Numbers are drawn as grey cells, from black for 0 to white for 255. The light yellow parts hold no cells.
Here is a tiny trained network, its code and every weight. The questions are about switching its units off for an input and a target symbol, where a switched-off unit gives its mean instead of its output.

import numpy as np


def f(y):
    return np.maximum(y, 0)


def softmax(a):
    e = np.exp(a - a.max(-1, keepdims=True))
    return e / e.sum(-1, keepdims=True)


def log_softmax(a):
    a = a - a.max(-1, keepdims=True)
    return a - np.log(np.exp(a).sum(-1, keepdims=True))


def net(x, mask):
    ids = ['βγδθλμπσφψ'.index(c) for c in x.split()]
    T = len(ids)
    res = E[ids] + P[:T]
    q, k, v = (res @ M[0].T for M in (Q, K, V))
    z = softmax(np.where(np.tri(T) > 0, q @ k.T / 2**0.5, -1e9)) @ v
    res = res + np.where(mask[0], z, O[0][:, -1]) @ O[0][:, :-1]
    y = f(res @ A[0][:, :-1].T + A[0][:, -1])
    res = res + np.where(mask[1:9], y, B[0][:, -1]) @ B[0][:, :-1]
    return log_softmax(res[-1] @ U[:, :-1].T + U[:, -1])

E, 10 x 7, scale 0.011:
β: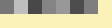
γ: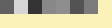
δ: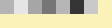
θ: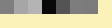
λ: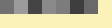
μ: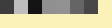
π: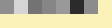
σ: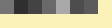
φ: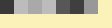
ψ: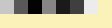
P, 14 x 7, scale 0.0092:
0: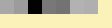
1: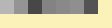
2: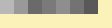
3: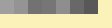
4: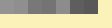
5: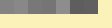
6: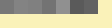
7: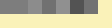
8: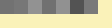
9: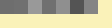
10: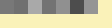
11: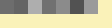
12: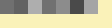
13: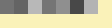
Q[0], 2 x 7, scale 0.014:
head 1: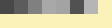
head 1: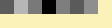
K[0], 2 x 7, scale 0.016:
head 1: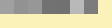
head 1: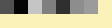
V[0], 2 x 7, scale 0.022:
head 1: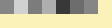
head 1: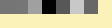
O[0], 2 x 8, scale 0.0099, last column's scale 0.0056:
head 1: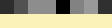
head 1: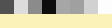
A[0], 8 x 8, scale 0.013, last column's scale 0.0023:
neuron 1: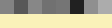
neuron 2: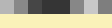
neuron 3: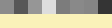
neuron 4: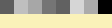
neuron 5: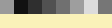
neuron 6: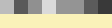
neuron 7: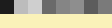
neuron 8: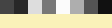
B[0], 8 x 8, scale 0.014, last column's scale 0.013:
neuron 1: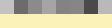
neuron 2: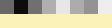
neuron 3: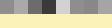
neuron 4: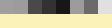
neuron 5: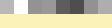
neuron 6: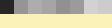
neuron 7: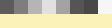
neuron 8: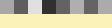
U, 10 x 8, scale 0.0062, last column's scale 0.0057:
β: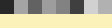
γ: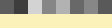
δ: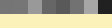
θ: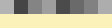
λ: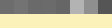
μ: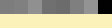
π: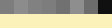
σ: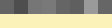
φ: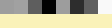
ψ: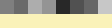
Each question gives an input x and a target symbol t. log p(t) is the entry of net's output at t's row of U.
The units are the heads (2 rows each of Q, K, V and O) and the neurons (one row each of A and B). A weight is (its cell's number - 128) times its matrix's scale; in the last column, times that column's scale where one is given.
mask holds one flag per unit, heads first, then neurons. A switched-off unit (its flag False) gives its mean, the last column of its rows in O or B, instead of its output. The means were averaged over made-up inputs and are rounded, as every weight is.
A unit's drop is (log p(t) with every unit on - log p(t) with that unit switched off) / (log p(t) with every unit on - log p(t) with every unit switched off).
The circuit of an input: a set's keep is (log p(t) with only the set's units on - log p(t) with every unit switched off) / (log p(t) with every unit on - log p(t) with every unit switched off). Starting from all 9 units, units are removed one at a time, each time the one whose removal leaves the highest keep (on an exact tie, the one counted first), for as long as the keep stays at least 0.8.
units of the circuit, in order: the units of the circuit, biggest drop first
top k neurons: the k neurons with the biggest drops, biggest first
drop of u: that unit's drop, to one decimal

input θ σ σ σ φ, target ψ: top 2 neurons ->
neuron 2; neuron 6
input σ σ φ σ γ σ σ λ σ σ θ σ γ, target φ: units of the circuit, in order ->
neuron 6
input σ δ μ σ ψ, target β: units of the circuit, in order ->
neuron 6; head 1; neuron 5
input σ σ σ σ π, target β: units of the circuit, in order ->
neuron 6; head 1; neuron 2; neuron 8
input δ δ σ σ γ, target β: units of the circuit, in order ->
neuron 6; head 1; neuron 8; neuron 1
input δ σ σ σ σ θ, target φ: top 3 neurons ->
neuron 2; neuron 6; neuron 7
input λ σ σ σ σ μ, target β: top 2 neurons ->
neuron 6; neuron 2
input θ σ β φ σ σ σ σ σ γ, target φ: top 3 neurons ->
neuron 2; neuron 7; neuron 6
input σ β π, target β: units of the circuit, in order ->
neuron 6; head 1; neuron 8
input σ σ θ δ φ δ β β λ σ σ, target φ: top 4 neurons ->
neuron 7; neuron 2; neuron 6; neuron 5
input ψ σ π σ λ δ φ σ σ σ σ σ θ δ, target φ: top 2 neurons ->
neuron 4; neuron 6
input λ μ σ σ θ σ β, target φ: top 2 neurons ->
neuron 6; neuron 2
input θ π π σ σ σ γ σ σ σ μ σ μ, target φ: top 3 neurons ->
neuron 2; neuron 7; neuron 6
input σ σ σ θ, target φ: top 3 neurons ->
neuron 2; neuron 7; neuron 6
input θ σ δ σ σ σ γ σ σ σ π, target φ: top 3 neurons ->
neuron 2; neuron 7; neuron 6
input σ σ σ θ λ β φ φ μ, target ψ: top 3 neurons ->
neuron 2; neuron 6; neuron 3
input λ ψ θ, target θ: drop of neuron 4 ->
0.0
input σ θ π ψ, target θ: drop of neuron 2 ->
0.3
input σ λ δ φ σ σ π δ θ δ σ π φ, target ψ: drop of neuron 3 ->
0.1
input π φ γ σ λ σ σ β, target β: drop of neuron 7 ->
0.2
